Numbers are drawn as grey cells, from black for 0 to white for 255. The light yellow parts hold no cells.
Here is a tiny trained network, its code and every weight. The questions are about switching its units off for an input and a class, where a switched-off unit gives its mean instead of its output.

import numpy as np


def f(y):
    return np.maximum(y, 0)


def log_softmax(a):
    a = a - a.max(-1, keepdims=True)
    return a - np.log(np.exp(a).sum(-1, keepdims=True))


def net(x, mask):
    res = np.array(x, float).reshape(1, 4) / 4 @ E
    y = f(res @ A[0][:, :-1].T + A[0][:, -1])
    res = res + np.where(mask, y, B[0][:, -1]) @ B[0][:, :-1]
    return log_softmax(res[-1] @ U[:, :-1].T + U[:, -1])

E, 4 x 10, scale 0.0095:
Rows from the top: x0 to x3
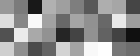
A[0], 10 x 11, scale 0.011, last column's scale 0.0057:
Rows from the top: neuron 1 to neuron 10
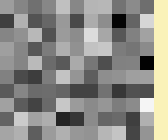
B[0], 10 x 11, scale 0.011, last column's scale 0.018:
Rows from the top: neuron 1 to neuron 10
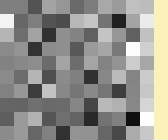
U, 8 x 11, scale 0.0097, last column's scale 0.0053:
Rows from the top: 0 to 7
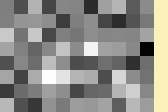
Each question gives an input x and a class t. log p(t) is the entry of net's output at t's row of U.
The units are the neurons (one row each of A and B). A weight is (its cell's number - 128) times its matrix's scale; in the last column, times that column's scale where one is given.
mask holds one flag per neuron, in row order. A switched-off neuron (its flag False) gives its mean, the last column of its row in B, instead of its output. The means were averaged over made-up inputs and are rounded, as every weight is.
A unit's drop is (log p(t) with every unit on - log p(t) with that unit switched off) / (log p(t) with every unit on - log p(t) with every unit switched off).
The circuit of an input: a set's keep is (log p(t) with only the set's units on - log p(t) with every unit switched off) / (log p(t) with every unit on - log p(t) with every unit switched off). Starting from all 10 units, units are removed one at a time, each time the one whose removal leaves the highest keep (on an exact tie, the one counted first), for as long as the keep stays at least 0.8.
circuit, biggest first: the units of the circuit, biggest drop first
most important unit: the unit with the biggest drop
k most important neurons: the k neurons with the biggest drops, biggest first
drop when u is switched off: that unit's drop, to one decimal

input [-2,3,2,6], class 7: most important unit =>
neuron 9
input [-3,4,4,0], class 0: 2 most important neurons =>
neuron 2; neuron 9
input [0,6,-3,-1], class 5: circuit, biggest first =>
neuron 9; neuron 2; neuron 3; neuron 4
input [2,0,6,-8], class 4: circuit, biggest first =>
neuron 9; neuron 7
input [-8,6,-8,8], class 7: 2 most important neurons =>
neuron 4; neuron 9
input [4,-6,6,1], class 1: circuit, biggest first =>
neuron 2; neuron 9
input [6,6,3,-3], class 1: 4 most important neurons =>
neuron 6; neuron 8; neuron 3; neuron 1
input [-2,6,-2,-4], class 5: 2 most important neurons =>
neuron 9; neuron 2
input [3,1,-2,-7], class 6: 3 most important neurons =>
neuron 2; neuron 9; neuron 3
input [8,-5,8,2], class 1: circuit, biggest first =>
neuron 9; neuron 2
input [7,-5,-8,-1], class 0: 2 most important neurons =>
neuron 6; neuron 8
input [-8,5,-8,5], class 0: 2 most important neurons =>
neuron 3; neuron 2
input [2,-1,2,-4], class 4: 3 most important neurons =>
neuron 10; neuron 2; neuron 9
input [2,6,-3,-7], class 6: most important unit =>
neuron 2
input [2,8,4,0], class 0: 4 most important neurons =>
neuron 2; neuron 7; neuron 9; neuron 4
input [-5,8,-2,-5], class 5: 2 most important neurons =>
neuron 2; neuron 9
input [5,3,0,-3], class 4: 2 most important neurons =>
neuron 2; neuron 3
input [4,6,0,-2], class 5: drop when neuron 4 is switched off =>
0.1
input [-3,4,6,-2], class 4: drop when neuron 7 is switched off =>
-0.1
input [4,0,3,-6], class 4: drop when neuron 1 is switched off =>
0.0
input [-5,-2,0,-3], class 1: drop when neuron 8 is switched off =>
0.1
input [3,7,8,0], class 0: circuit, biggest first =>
neuron 9
